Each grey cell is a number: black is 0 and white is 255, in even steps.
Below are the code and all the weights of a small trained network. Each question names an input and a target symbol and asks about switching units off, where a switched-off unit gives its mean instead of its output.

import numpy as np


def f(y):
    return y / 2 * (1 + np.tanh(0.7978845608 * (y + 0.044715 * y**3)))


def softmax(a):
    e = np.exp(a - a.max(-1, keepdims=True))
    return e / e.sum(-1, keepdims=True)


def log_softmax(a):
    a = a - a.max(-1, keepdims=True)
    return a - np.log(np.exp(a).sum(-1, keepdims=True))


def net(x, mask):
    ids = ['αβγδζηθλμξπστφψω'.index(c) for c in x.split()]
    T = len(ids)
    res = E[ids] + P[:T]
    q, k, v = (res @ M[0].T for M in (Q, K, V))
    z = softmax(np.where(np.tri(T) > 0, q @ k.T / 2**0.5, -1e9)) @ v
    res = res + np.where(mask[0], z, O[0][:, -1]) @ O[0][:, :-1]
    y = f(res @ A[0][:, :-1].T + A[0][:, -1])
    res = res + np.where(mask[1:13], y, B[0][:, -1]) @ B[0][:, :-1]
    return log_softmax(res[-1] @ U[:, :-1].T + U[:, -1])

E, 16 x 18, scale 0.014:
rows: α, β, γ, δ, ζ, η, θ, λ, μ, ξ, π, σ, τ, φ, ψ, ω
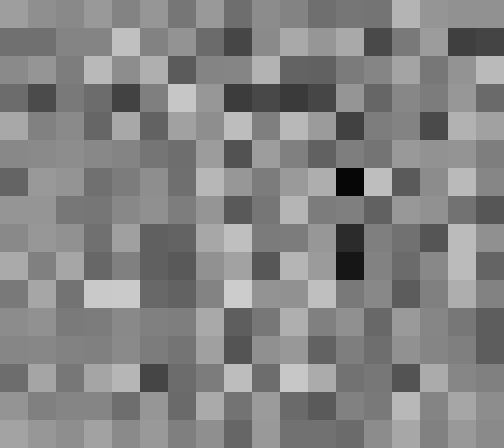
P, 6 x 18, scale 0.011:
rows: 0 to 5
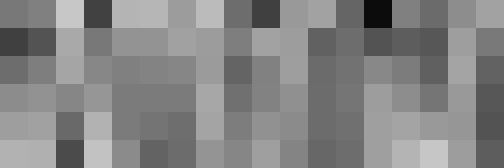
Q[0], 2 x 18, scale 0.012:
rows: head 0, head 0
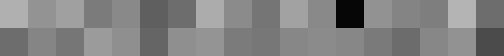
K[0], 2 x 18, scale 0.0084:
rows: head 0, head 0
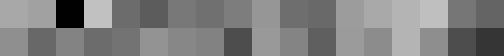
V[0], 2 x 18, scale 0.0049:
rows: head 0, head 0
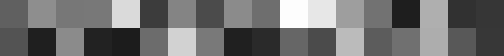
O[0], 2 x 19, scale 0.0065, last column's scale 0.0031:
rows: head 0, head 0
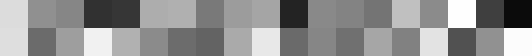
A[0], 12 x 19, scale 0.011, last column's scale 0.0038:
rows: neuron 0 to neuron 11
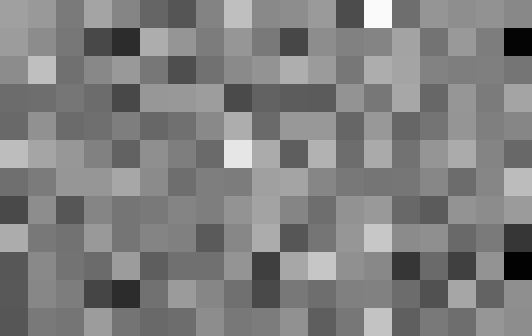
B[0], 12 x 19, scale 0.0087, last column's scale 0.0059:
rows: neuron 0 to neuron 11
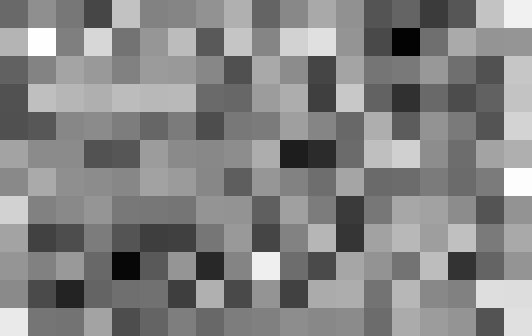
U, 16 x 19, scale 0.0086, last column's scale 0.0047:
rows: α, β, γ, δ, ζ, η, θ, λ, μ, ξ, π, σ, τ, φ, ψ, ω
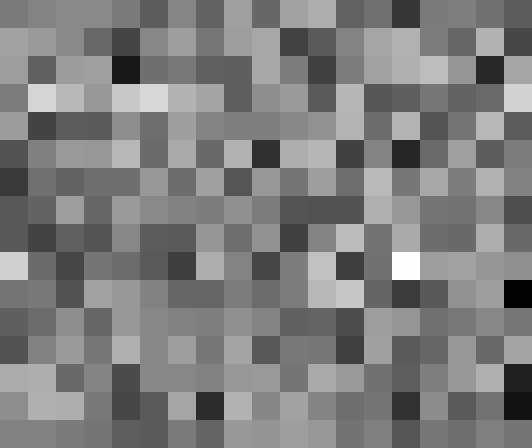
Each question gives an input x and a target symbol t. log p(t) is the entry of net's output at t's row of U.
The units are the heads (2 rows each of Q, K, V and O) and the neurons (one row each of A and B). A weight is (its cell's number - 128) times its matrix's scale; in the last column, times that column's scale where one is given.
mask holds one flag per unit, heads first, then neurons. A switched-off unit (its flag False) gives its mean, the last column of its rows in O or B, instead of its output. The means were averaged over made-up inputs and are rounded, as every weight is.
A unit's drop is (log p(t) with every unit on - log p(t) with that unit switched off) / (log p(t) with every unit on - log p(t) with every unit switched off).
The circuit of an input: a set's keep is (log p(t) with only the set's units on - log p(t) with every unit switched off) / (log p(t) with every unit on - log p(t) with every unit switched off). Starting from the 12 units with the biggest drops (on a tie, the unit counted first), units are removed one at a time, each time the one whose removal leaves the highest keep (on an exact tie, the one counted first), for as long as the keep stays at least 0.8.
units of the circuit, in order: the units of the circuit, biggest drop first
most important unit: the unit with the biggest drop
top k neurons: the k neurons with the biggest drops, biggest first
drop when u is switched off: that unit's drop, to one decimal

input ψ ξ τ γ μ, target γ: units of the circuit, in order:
[head 0; neuron 9; neuron 11]
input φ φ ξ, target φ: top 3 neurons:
[neuron 1; neuron 10; neuron 3]
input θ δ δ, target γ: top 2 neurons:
[neuron 0; neuron 11]
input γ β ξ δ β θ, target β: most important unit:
neuron 5
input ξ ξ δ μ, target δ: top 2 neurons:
[neuron 0; neuron 2]
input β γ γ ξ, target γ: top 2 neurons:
[neuron 9; neuron 11]
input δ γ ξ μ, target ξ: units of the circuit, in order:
[neuron 10; head 0]
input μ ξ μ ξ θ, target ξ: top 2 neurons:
[neuron 10; neuron 7]
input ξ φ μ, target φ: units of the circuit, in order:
[neuron 1; head 0; neuron 10]
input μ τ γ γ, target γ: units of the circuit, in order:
[head 0; neuron 11; neuron 0]
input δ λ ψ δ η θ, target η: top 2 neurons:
[neuron 0; neuron 4]
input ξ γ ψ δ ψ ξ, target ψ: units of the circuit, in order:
[head 0; neuron 9; neuron 10]
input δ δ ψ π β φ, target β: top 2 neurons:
[neuron 5; neuron 0]
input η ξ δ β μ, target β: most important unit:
neuron 5
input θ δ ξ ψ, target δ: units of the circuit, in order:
[neuron 8; head 0]
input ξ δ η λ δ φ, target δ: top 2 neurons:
[neuron 2; neuron 0]
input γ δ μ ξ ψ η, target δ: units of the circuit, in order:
[head 0; neuron 8]
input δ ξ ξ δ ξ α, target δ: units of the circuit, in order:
[head 0; neuron 8; neuron 2]
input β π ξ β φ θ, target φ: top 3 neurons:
[neuron 1; neuron 10; neuron 5]
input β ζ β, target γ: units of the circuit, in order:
[head 0]
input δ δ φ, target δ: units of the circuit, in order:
[neuron 2; neuron 6]
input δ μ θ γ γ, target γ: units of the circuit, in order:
[head 0; neuron 11; neuron 0; neuron 9]
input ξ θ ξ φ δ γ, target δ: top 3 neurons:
[neuron 8; neuron 2; neuron 10]
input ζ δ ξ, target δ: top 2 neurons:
[neuron 0; neuron 6]
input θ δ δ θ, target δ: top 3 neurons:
[neuron 0; neuron 2; neuron 6]
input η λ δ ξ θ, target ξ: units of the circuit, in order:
[head 0; neuron 10]
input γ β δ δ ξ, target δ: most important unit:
neuron 0
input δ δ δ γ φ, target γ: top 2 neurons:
[neuron 9; neuron 2]
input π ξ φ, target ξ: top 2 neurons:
[neuron 10; neuron 6]
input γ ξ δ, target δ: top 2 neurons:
[neuron 3; neuron 8]
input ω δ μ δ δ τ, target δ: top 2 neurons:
[neuron 2; neuron 10]
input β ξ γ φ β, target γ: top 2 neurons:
[neuron 0; neuron 10]
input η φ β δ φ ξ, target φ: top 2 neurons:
[neuron 1; neuron 10]
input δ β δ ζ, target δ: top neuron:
[neuron 2]
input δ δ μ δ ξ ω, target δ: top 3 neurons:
[neuron 8; neuron 2; neuron 3]
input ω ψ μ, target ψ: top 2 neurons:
[neuron 9; neuron 0]
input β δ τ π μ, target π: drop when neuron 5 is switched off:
0.0
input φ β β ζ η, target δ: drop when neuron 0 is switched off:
-0.1
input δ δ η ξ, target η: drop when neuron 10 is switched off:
0.2
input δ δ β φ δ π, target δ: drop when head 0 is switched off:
0.1
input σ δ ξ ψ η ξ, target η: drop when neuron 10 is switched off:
0.1
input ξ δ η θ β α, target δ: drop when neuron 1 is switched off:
0.0
